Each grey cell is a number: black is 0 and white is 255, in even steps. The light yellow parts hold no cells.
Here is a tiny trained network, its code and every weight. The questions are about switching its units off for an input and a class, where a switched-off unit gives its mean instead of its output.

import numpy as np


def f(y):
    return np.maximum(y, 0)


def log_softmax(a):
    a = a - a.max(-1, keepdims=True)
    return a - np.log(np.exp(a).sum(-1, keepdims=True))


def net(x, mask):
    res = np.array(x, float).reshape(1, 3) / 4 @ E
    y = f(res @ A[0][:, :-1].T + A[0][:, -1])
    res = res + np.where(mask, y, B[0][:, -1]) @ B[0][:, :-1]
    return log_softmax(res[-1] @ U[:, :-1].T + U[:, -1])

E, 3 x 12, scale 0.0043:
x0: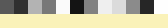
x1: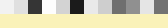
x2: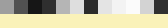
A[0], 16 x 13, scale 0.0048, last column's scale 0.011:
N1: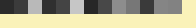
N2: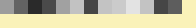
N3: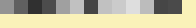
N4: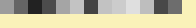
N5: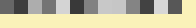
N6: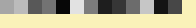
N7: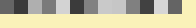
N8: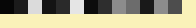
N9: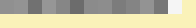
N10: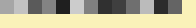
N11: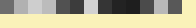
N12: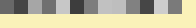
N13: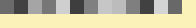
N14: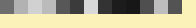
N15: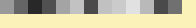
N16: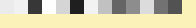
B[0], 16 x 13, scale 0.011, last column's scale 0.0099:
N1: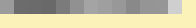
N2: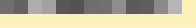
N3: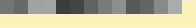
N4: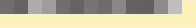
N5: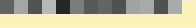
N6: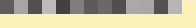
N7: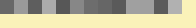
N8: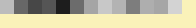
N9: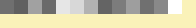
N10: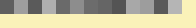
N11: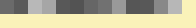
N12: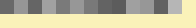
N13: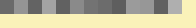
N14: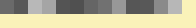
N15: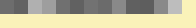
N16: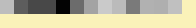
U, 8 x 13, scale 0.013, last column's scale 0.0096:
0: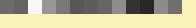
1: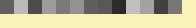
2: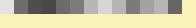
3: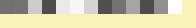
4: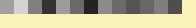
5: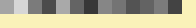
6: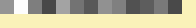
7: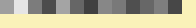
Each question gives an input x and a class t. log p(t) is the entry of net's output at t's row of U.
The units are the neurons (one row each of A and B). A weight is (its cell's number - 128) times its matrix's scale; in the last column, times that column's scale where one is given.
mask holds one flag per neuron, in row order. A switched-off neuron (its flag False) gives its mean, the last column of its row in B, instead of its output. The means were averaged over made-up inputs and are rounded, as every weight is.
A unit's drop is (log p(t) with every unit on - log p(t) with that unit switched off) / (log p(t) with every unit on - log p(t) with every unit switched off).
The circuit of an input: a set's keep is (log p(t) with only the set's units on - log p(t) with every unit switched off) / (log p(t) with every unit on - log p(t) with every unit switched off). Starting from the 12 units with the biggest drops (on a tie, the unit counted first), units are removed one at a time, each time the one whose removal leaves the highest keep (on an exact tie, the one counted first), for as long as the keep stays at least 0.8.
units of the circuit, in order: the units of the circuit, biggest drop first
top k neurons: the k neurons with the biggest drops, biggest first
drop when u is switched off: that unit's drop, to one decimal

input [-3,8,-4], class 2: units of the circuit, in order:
[N16]
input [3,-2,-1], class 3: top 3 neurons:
[N6, N10, N16]
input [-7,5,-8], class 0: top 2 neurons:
[N14, N11]
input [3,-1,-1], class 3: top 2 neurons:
[N6, N10]
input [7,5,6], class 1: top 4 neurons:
[N5, N7, N12, N13]
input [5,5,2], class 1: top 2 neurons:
[N8, N5]
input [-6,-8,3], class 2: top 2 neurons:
[N8, N1]
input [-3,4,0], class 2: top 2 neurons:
[N16, N12]
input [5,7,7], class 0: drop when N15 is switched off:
0.3
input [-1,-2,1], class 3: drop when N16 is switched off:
0.1
